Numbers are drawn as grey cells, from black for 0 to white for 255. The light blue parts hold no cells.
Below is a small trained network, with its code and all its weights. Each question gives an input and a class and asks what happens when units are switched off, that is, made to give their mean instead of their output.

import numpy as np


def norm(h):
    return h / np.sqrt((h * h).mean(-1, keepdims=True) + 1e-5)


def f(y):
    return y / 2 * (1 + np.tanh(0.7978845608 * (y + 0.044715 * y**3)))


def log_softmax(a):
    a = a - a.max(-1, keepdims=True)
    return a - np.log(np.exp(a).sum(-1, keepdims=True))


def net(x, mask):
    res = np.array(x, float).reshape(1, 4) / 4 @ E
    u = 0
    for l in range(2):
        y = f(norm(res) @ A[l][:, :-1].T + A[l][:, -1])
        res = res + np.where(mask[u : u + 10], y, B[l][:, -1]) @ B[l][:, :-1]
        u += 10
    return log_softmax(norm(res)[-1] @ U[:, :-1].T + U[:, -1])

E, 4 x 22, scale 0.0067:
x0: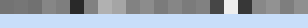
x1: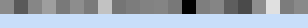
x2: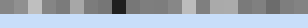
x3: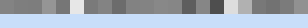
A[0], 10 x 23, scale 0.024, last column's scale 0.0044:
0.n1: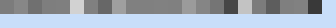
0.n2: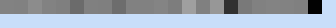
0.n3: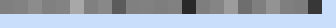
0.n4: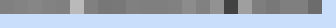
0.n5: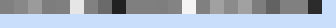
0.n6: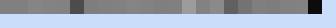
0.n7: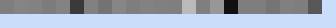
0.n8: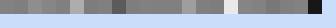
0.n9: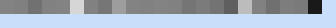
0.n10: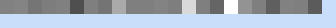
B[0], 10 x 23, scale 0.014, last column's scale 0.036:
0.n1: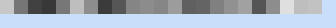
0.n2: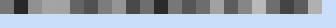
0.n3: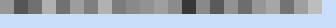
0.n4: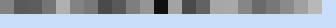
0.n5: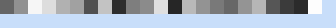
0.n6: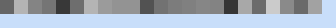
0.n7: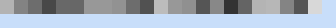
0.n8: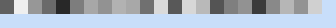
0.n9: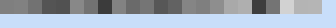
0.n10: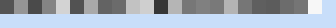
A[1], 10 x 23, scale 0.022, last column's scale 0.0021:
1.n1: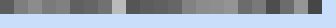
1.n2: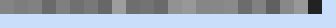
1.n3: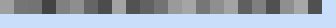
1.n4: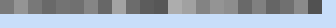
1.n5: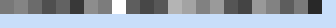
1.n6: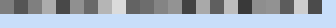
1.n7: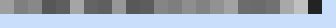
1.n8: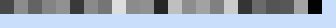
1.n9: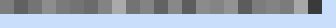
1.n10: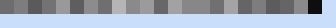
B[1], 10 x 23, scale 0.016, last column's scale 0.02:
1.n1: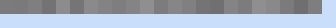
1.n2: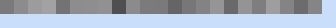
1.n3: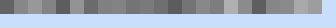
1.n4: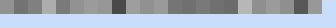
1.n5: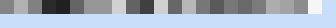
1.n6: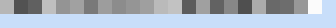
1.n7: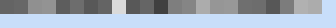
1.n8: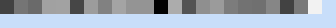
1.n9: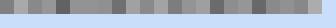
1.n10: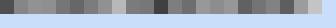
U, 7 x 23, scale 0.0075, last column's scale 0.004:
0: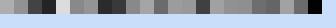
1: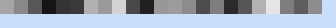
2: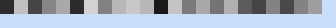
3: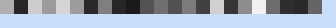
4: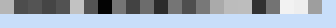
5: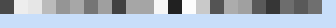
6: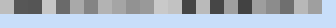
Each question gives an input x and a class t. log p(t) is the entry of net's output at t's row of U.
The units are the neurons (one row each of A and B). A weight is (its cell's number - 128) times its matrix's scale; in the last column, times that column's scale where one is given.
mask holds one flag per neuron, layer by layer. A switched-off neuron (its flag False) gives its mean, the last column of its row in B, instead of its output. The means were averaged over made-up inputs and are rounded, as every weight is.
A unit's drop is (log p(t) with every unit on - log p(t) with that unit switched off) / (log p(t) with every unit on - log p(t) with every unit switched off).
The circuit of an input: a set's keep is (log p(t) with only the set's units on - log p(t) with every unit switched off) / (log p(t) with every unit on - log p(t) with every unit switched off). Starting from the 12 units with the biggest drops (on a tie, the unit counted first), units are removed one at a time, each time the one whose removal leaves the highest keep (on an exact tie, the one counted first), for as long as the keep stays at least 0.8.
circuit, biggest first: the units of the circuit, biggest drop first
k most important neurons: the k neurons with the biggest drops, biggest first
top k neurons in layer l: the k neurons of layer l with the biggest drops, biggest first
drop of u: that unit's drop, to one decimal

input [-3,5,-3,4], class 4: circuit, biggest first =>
[0.n9]
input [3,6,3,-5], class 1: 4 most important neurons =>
[0.n5 0.n10 1.n5 0.n6]
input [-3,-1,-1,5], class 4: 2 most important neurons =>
[0.n1 0.n9]
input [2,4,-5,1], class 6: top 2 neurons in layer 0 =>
[0.n10 0.n5]
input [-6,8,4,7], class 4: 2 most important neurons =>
[0.n9 0.n4]
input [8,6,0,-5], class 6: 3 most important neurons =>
[0.n10 0.n5 0.n7]
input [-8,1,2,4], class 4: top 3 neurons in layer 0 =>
[0.n1 0.n9 0.n4]
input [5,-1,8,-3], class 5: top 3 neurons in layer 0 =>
[0.n5 0.n8 0.n4]
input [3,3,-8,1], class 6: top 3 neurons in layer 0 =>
[0.n10 0.n5 0.n7]
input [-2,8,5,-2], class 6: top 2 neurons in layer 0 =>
[0.n10 0.n5]
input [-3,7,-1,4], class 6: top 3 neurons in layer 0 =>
[0.n3 0.n10 0.n1]
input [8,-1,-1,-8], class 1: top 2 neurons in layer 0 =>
[0.n7 0.n6]
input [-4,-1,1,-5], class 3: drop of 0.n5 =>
0.2
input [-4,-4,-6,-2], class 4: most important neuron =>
[0.n1]
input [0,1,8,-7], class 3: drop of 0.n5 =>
0.3
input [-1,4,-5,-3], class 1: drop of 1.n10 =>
0.0
